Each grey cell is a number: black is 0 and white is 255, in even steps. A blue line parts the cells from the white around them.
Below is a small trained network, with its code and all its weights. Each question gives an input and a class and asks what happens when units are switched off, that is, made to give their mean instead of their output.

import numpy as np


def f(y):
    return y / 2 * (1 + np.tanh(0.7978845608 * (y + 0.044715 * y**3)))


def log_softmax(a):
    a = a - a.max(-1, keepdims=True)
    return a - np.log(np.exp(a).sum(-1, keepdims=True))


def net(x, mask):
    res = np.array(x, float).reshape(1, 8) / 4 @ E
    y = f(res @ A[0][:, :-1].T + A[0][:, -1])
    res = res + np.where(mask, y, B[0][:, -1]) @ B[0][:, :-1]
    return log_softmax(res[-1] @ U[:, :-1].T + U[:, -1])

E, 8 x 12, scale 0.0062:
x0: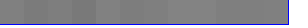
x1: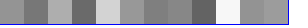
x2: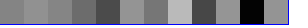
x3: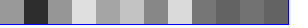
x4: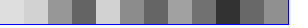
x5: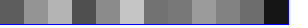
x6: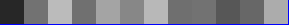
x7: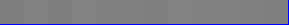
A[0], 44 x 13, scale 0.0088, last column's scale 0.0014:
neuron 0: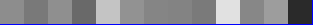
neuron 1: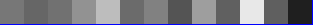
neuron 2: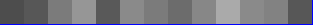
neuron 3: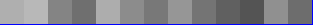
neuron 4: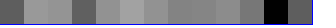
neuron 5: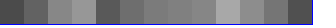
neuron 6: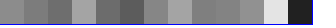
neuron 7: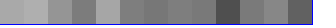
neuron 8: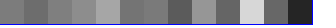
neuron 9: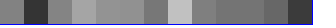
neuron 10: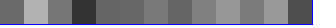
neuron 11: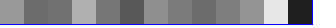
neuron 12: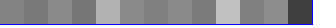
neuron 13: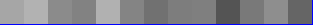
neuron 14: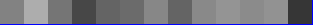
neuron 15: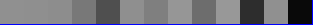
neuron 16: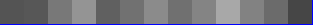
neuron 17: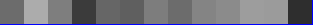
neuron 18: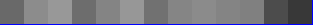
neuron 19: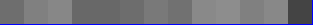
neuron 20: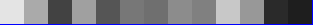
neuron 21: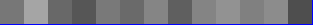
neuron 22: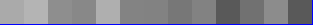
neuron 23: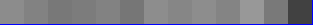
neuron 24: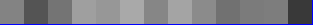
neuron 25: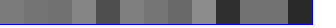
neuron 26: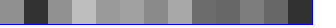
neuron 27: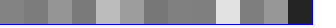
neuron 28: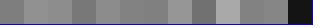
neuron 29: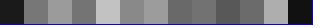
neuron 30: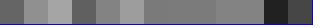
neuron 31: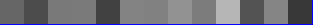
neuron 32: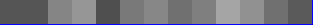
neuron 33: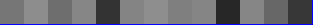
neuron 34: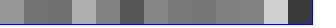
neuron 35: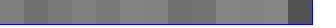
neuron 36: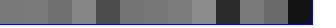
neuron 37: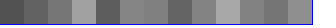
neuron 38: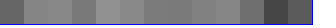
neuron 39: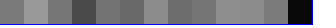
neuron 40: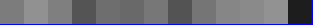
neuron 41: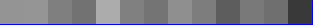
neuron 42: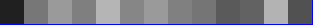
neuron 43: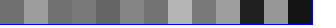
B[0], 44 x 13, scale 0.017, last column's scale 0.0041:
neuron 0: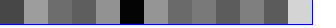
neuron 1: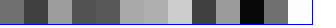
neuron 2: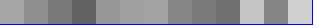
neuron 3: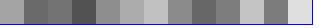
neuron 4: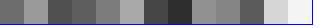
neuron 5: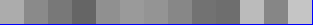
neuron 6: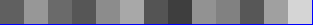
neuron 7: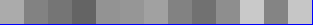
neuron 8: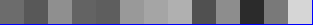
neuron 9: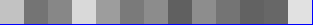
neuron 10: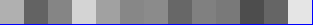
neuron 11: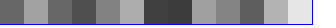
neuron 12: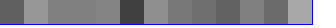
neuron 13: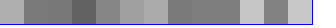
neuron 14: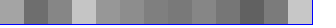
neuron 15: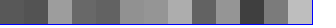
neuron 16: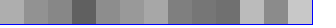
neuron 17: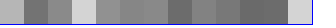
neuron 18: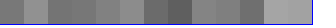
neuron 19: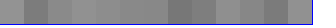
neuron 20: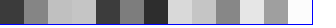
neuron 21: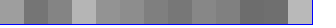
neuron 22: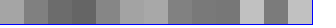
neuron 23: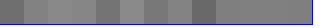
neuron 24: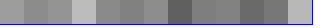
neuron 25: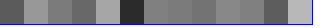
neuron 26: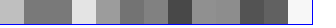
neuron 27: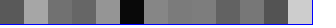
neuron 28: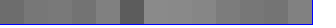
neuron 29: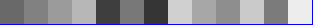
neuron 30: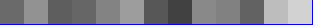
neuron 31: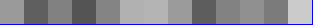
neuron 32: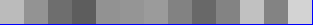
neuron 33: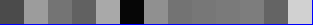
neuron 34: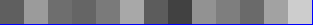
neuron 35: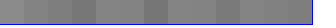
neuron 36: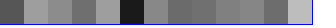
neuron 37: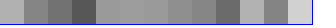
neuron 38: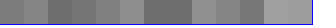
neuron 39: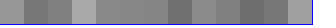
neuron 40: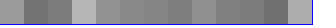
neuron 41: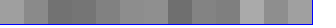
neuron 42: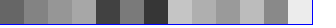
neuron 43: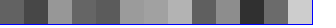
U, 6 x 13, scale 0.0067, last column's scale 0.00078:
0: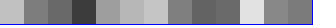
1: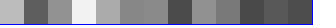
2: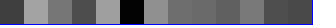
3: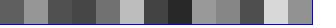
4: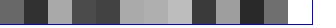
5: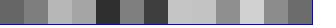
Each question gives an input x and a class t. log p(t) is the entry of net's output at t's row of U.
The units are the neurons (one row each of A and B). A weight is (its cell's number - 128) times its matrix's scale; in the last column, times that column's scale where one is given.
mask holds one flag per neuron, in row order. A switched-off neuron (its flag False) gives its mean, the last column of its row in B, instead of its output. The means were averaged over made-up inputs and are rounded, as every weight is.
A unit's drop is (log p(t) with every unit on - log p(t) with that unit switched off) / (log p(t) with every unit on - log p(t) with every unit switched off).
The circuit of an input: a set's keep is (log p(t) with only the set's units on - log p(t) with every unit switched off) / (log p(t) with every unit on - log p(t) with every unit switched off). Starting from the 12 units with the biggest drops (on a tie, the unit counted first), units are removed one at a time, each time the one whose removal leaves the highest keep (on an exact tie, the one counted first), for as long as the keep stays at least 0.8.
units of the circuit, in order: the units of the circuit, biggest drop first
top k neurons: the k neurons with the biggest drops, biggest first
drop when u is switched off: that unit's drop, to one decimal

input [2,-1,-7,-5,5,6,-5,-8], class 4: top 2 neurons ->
(neuron 1; neuron 8)
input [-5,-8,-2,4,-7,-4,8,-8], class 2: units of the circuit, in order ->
(neuron 33)
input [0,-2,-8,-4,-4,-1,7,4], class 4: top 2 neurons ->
(neuron 1; neuron 8)
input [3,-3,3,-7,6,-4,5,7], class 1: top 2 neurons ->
(neuron 10; neuron 17)
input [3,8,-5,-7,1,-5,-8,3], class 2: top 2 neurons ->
(neuron 0; neuron 27)
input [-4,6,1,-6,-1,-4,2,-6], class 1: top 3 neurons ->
(neuron 10; neuron 17; neuron 14)
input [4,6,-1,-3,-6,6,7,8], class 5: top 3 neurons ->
(neuron 29; neuron 42; neuron 3)
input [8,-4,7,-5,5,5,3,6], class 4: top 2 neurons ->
(neuron 43; neuron 15)
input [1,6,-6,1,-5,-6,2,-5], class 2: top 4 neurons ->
(neuron 0; neuron 27; neuron 4; neuron 12)
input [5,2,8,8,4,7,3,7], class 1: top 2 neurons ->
(neuron 26; neuron 9)
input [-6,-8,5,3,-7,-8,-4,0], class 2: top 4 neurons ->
(neuron 33; neuron 36; neuron 25; neuron 4)
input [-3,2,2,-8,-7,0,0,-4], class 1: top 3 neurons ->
(neuron 10; neuron 17; neuron 14)
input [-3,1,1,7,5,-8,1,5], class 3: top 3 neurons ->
(neuron 11; neuron 6; neuron 34)
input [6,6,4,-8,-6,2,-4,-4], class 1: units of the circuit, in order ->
(neuron 10)
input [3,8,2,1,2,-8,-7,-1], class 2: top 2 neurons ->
(neuron 0; neuron 27)
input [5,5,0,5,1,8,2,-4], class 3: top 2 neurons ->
(neuron 4; neuron 30)
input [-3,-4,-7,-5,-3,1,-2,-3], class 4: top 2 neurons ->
(neuron 1; neuron 8)
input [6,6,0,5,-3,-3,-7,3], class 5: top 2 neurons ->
(neuron 20; neuron 33)
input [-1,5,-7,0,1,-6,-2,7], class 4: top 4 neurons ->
(neuron 1; neuron 8; neuron 4; neuron 30)
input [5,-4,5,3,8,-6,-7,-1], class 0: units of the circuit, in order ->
(neuron 3)
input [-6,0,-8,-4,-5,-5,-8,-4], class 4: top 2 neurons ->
(neuron 1; neuron 8)
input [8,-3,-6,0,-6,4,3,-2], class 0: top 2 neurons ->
(neuron 32; neuron 2)
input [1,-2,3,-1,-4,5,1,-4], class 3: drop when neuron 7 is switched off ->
0.2
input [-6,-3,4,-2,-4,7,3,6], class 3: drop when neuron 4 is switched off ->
0.2
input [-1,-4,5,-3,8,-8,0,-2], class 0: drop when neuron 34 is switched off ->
-0.1
